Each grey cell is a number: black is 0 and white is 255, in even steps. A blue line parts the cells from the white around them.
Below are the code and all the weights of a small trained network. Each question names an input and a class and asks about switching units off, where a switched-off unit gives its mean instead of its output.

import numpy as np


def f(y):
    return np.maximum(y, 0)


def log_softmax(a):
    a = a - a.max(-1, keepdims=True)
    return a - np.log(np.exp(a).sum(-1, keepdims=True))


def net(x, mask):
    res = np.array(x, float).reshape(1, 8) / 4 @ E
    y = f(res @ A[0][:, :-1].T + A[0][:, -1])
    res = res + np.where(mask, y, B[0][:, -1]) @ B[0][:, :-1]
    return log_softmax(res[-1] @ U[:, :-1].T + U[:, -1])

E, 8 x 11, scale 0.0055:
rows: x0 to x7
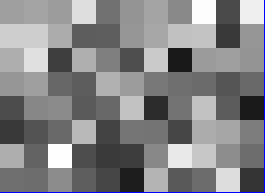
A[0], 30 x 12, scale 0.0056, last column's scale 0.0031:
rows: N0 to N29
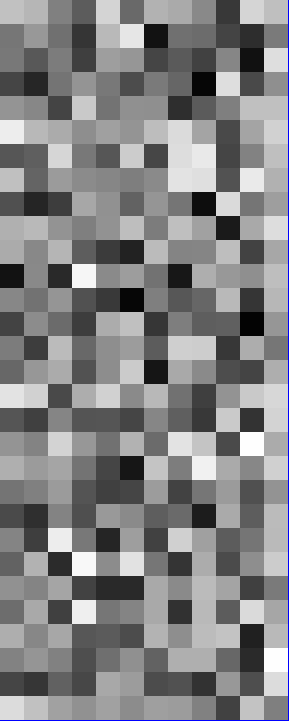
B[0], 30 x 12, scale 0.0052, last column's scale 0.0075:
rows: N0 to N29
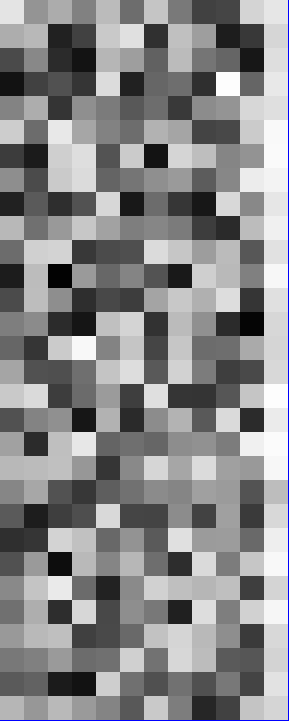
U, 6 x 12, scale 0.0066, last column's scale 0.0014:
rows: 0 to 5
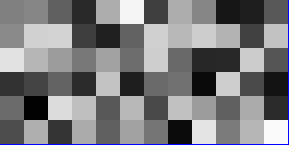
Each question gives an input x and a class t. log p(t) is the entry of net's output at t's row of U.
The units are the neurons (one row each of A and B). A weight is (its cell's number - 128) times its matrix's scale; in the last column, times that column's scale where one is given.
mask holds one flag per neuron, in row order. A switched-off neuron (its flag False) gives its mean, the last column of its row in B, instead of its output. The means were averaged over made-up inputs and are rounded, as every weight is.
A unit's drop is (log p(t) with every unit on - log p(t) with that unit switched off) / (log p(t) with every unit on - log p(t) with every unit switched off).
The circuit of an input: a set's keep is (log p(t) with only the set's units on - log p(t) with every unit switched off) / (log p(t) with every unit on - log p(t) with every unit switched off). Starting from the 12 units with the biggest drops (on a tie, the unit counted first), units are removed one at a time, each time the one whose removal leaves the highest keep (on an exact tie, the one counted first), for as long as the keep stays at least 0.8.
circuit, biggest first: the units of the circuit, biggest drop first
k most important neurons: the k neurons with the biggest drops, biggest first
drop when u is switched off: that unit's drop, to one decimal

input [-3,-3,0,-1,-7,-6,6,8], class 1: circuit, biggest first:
N10
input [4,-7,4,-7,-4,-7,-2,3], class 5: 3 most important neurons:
N25, N21, N28
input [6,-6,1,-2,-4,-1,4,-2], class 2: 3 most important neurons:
N6, N22, N27
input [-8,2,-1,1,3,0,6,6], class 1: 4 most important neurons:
N24, N26, N10, N12
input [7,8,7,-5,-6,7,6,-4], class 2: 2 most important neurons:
N29, N0
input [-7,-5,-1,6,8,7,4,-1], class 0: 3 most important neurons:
N13, N1, N15
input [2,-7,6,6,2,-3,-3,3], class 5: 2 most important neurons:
N11, N23
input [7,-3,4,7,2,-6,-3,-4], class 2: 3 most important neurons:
N0, N29, N16
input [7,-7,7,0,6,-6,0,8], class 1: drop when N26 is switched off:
0.1
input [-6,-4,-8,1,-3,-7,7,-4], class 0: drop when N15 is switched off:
0.1
